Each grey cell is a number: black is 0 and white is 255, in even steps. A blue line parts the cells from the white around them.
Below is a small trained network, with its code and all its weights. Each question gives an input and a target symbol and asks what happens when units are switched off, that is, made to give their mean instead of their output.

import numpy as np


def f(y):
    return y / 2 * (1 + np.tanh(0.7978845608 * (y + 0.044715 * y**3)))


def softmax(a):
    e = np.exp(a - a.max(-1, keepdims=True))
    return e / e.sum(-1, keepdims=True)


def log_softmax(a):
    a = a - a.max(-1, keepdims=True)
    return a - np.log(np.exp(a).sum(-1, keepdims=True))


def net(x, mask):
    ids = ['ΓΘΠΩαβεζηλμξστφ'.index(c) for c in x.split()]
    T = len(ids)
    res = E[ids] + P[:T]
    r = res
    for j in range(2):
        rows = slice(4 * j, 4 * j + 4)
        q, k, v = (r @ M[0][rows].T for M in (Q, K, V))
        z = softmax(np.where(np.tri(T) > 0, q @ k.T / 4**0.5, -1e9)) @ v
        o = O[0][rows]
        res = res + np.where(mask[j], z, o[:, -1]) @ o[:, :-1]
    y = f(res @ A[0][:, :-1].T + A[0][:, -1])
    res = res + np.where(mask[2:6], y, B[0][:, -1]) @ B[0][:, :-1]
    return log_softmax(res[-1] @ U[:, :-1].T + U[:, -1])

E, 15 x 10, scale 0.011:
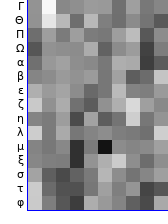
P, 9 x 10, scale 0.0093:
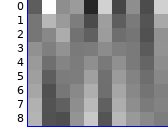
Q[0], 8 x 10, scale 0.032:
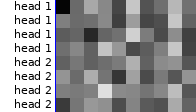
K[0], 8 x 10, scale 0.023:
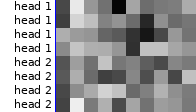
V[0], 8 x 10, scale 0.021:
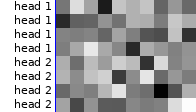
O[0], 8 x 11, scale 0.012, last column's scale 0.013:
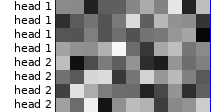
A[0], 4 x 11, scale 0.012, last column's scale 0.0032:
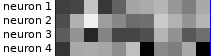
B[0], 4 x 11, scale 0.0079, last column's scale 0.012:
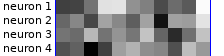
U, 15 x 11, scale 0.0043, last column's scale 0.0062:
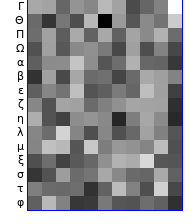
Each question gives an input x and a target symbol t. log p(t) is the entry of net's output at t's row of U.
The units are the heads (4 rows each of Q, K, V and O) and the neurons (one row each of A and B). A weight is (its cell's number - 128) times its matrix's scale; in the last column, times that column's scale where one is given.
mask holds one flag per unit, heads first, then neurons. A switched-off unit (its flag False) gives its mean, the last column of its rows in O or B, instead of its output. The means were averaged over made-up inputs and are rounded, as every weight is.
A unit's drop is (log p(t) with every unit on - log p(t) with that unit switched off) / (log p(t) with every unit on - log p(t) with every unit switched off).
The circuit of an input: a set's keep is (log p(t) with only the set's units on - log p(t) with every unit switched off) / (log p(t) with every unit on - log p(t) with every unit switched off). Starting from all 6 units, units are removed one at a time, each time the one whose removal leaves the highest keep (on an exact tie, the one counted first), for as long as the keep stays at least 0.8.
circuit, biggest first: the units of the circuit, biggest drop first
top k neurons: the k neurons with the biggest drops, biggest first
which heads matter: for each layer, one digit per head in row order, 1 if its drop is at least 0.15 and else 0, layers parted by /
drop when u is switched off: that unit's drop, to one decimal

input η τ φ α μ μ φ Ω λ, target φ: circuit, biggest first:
(head 2; head 1)
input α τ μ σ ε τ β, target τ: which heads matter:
10
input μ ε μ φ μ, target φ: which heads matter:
01
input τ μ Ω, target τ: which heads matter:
11
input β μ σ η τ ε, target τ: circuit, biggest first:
(head 1; neuron 1)
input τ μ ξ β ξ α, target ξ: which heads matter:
10
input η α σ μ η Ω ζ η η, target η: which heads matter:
01
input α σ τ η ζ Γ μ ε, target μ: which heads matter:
01
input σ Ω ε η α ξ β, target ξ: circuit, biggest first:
(head 1)
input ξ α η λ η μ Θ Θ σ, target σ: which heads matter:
10
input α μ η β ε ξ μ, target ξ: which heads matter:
10
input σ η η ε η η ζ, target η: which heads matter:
11
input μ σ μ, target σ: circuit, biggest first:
(head 1; neuron 1)
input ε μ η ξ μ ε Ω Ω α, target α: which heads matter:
01
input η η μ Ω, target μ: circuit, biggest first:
(head 2; head 1)
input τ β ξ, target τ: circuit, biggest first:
(head 1; head 2)
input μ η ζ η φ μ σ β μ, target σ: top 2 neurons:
(neuron 1; neuron 2)
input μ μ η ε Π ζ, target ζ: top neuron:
(neuron 2)
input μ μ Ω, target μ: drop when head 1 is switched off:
0.2
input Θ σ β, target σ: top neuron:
(neuron 1)
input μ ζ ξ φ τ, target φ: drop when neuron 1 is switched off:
0.1
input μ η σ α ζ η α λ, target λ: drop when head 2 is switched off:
0.7
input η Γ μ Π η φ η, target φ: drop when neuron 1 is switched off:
0.1
